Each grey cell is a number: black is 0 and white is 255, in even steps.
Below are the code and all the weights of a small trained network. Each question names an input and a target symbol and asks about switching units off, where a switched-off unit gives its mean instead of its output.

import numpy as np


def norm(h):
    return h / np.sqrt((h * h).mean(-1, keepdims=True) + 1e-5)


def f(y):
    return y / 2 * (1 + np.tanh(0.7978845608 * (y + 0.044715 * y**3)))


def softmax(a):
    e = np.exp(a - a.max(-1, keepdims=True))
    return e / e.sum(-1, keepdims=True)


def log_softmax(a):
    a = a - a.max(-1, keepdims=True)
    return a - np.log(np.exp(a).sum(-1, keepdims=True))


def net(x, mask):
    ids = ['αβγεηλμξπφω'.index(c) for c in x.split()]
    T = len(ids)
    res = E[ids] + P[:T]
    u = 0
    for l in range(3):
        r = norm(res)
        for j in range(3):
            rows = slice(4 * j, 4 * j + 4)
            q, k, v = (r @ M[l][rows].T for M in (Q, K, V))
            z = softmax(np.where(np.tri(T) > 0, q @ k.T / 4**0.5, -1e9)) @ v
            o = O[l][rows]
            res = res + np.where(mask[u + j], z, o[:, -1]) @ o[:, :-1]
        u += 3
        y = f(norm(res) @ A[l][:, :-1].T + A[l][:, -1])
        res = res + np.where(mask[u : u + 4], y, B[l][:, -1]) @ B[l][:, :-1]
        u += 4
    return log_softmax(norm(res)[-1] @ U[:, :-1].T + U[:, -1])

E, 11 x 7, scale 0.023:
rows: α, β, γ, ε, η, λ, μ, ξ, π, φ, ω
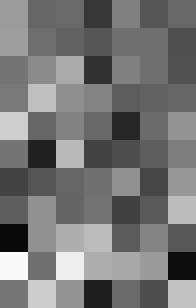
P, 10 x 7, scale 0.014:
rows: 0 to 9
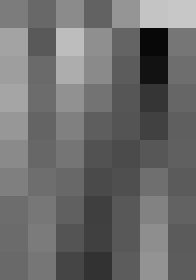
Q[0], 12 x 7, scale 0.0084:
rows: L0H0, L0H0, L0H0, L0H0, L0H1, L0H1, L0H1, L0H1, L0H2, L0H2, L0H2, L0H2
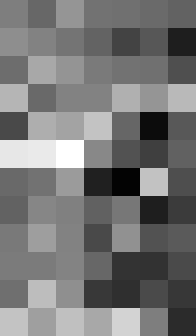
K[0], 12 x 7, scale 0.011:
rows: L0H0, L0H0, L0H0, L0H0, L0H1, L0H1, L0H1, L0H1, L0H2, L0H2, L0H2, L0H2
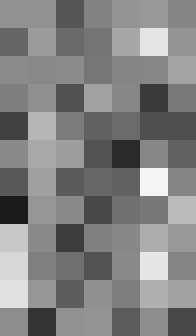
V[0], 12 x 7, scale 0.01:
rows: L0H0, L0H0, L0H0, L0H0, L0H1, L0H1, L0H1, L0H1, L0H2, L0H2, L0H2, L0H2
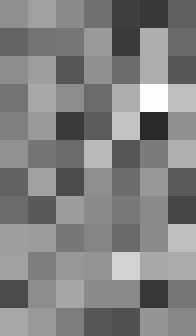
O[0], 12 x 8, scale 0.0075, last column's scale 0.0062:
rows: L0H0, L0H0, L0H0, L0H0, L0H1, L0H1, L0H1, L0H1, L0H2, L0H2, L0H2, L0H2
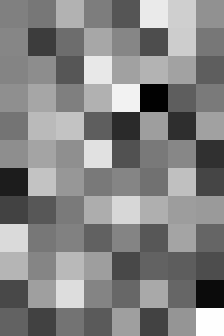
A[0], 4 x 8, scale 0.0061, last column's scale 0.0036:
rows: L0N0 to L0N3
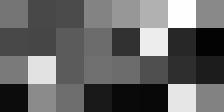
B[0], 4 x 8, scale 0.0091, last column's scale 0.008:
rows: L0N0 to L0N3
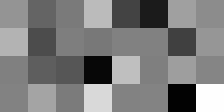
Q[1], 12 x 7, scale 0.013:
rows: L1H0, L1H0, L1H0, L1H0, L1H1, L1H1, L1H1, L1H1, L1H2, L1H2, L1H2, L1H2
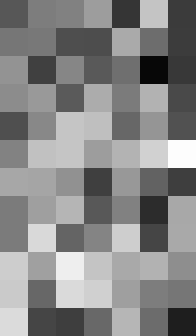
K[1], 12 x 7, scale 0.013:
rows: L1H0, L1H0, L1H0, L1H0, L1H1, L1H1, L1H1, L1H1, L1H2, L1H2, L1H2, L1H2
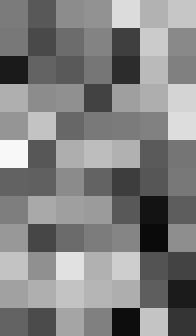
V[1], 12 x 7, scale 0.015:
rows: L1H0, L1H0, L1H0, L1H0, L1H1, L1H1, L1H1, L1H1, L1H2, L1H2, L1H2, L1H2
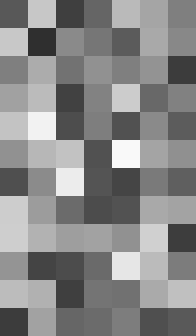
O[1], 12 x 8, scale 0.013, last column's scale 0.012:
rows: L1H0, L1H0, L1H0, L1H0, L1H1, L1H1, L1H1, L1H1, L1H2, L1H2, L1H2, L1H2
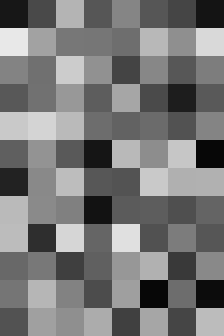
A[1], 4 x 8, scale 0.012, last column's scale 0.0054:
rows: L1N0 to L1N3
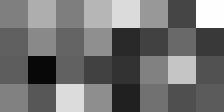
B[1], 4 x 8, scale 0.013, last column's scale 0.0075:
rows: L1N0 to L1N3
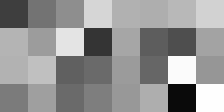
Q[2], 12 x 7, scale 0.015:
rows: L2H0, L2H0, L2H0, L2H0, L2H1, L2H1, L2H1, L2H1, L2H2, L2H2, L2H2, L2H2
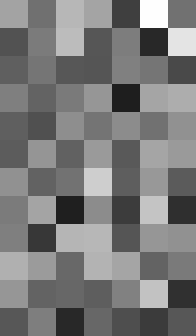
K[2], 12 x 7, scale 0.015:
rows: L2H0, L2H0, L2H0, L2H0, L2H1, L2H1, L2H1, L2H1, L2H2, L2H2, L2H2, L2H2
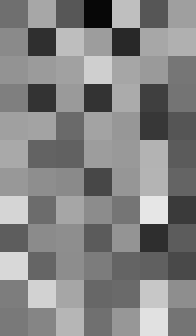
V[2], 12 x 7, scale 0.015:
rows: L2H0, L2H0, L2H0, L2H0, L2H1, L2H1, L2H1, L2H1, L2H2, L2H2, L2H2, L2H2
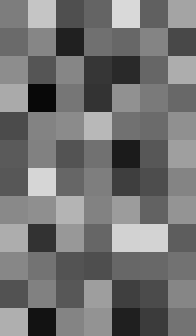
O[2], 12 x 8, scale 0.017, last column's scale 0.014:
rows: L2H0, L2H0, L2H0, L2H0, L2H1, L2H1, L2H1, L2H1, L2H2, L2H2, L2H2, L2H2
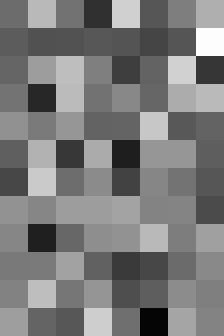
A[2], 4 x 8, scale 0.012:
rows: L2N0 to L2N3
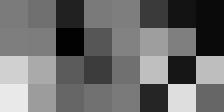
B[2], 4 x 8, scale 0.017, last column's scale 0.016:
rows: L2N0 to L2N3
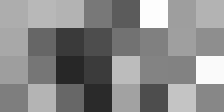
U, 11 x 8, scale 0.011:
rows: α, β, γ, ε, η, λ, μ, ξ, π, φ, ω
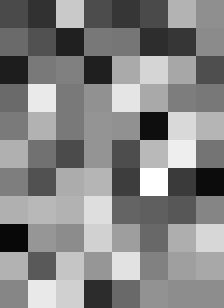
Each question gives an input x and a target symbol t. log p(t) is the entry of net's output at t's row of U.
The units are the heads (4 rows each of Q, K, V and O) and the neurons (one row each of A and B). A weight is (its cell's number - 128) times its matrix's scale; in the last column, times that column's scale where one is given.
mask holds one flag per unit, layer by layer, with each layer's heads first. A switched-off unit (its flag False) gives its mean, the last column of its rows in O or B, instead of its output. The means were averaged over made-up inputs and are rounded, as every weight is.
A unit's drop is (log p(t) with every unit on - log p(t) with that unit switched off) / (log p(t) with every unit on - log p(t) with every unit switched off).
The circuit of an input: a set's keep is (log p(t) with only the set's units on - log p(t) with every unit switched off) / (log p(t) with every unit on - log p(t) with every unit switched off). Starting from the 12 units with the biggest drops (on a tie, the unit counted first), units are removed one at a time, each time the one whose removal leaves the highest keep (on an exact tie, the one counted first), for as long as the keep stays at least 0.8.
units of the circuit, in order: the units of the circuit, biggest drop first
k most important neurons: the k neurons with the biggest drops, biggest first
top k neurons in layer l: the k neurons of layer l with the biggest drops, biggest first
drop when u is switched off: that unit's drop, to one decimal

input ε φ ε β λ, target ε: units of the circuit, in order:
(L0H0; L2H0; L1H1)
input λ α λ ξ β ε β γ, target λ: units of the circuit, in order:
(L1H0)
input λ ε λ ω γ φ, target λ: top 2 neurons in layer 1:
(L1N3; L1N1)
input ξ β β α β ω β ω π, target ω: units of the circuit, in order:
(L1H1; L0H0)
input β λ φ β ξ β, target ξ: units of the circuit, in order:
(L1H1; L0H1)
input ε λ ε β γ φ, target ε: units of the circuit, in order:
(L0H0; L2H0; L1H1)
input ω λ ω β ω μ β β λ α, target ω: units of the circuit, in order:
(L2H2; L1H2)
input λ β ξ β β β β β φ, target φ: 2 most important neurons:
(L0N3; L0N1)
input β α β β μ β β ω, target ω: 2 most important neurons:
(L0N3; L2N0)
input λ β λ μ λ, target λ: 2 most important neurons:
(L0N1; L1N2)
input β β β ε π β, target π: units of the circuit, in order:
(L1H1; L0H1)
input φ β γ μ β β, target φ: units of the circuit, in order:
(L1H2; L2H1)
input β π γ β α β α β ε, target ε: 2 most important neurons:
(L2N0; L1N0)
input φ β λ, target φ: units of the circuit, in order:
(L1H2)
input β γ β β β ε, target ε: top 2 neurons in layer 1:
(L1N0; L1N1)
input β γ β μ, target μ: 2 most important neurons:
(L2N0; L0N0)
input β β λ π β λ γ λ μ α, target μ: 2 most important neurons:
(L0N3; L2N0)
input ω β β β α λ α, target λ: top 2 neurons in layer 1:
(L1N1; L1N2)
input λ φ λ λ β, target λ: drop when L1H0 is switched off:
0.2
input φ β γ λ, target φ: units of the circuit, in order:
(L2H1)
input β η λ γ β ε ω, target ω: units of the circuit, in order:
(L1H1; L0N3)
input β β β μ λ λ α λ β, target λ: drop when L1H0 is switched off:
0.3
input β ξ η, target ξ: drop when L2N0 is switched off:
0.1
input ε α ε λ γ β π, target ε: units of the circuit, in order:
(L0H0; L2H0; L1H1)
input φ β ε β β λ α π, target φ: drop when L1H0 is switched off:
0.1
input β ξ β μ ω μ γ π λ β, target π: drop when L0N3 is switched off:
0.0
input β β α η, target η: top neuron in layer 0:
(L0N3)
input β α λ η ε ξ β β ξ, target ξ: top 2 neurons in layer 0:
(L0N3; L0N0)
